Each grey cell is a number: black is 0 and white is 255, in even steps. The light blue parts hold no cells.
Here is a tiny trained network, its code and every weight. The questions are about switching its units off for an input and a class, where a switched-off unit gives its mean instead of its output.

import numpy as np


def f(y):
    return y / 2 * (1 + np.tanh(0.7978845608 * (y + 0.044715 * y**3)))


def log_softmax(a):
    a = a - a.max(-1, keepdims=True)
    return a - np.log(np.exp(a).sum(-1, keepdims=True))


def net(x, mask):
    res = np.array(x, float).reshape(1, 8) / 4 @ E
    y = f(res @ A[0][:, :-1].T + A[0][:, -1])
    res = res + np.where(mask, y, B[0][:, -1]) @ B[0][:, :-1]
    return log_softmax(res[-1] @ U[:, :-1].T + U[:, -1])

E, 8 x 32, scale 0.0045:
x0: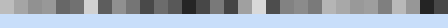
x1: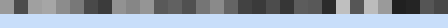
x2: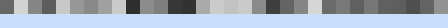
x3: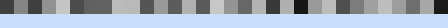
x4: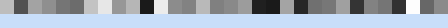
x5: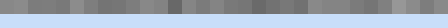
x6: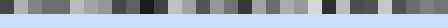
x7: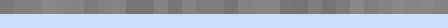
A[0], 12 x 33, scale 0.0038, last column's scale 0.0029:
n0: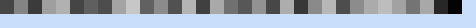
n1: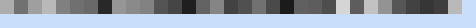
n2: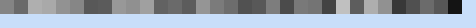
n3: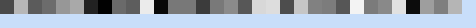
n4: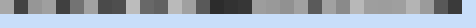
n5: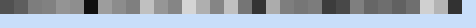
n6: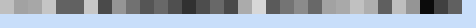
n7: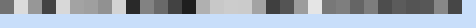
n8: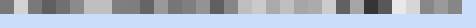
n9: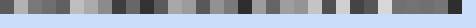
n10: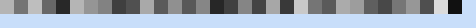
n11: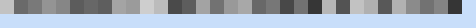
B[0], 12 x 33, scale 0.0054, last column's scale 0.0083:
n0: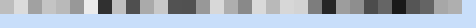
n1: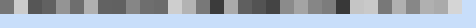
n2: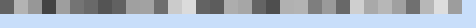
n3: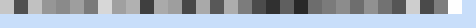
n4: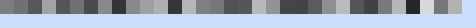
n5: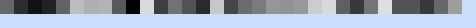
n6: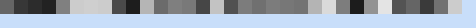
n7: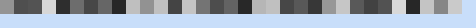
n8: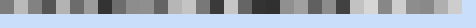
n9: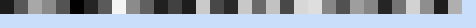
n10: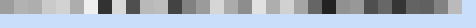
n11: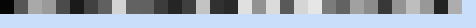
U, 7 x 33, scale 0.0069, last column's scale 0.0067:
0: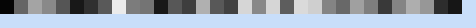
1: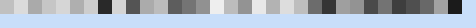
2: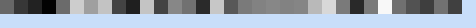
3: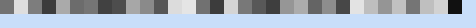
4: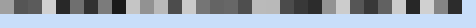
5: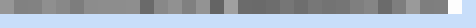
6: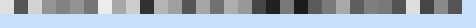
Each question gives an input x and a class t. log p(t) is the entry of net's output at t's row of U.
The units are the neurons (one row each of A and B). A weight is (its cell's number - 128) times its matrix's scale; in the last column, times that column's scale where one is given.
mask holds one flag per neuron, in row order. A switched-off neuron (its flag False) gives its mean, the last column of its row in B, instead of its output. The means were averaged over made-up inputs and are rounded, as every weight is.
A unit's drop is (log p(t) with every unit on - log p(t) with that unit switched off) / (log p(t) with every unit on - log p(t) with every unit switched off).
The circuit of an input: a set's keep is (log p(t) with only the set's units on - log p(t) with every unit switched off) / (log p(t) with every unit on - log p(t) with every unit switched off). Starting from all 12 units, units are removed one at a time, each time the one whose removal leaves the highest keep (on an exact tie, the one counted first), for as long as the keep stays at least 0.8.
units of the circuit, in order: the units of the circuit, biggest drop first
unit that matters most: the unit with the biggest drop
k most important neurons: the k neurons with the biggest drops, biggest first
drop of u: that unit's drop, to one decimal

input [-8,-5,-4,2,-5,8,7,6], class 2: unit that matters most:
n5
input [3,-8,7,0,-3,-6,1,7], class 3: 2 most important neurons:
(n8 n4)
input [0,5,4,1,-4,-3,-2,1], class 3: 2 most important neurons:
(n1 n2)
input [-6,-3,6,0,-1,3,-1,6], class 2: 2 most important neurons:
(n5 n4)
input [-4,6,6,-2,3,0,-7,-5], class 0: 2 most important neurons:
(n11 n8)
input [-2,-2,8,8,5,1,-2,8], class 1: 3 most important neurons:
(n0 n4 n3)
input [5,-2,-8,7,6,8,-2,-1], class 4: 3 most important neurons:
(n4 n10 n3)
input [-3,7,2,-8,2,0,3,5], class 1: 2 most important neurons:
(n10 n8)
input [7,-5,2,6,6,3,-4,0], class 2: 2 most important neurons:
(n6 n3)
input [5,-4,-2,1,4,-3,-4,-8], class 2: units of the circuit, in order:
(n6 n3)
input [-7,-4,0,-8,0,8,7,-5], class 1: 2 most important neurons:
(n10 n11)
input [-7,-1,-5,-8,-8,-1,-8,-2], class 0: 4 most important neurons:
(n11 n0 n6 n5)
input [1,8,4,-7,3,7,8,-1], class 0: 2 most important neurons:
(n9 n8)
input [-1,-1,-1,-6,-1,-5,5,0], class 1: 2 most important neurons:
(n10 n11)
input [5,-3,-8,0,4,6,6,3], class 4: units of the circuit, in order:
(n4)
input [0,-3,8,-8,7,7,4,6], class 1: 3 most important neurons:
(n10 n3 n4)
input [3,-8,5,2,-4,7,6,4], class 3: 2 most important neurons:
(n8 n11)
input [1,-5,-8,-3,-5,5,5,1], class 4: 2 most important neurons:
(n4 n1)
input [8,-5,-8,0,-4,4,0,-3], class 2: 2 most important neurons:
(n6 n7)
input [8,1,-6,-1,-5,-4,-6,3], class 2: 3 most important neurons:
(n6 n7 n9)
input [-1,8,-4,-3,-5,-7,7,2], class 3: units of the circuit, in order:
(n1)
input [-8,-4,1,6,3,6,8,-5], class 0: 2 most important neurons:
(n9 n6)
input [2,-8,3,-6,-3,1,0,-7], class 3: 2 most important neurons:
(n8 n0)
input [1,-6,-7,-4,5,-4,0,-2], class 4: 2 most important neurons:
(n4 n1)
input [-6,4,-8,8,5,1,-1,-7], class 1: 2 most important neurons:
(n0 n7)
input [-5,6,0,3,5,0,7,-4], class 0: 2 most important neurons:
(n9 n3)
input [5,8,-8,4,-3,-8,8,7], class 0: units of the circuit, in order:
(n9)
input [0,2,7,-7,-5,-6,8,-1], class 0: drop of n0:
0.1
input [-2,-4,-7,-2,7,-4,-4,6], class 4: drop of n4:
0.6
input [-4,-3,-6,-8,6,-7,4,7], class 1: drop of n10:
0.8
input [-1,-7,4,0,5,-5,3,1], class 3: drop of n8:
0.6
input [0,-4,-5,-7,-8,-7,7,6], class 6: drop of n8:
0.0
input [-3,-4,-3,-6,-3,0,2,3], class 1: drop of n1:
0.1
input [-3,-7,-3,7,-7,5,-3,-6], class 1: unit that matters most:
n0
